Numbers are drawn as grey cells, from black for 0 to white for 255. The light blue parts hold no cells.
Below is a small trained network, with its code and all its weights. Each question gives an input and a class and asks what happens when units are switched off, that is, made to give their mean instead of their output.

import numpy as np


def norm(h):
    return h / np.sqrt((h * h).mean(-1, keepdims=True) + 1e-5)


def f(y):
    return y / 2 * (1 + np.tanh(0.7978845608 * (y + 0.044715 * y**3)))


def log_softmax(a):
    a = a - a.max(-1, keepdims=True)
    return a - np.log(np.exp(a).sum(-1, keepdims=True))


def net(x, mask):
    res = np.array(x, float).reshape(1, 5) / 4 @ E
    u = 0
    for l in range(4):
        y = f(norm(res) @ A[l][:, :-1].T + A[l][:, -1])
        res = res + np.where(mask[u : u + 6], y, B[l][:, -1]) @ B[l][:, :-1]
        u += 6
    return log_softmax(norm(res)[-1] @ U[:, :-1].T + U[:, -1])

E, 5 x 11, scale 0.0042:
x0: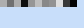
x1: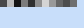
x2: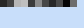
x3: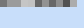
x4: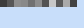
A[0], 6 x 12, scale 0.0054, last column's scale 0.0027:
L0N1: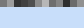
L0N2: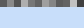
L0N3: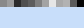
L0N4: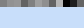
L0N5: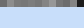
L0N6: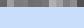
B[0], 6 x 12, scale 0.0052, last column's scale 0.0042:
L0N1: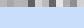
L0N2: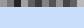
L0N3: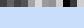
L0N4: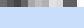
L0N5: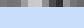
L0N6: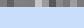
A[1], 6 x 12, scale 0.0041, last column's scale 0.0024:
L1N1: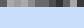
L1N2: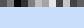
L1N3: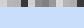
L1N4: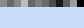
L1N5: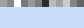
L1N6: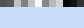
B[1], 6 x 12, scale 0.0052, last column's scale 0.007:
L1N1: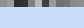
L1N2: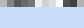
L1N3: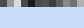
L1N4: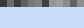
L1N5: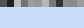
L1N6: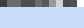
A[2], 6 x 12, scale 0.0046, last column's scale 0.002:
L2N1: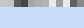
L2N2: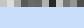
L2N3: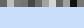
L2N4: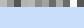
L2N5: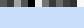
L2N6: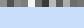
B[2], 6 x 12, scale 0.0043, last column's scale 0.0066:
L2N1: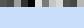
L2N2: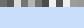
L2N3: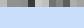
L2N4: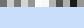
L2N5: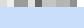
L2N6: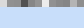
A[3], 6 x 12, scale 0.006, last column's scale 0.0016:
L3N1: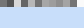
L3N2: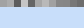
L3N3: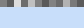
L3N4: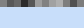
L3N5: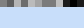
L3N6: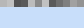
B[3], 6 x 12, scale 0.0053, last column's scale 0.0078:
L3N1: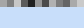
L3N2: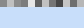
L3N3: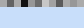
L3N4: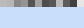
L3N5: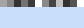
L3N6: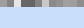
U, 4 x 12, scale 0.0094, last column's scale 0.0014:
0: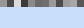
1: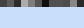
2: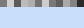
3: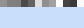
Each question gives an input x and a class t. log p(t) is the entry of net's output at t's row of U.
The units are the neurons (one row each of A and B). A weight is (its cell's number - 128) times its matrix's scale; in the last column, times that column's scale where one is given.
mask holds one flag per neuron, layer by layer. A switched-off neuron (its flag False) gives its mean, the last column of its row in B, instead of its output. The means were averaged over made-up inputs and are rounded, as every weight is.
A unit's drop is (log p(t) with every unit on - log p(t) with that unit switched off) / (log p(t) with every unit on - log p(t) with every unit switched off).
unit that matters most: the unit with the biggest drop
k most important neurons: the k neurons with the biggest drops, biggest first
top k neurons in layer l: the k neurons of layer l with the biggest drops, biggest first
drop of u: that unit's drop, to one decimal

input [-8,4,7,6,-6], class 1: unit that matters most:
L2N5
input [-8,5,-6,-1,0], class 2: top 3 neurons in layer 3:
L3N2, L3N5, L3N1
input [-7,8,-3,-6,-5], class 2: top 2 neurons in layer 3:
L3N2, L3N5
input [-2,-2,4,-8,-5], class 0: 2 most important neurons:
L2N5, L3N5
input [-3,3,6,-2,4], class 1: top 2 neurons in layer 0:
L0N4, L0N3
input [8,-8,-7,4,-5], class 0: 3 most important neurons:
L1N3, L0N3, L1N2
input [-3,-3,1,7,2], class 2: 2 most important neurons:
L1N6, L1N3
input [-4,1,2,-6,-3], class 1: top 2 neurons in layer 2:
L2N5, L2N6
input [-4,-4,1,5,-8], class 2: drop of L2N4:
0.3
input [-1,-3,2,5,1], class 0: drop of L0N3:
0.8
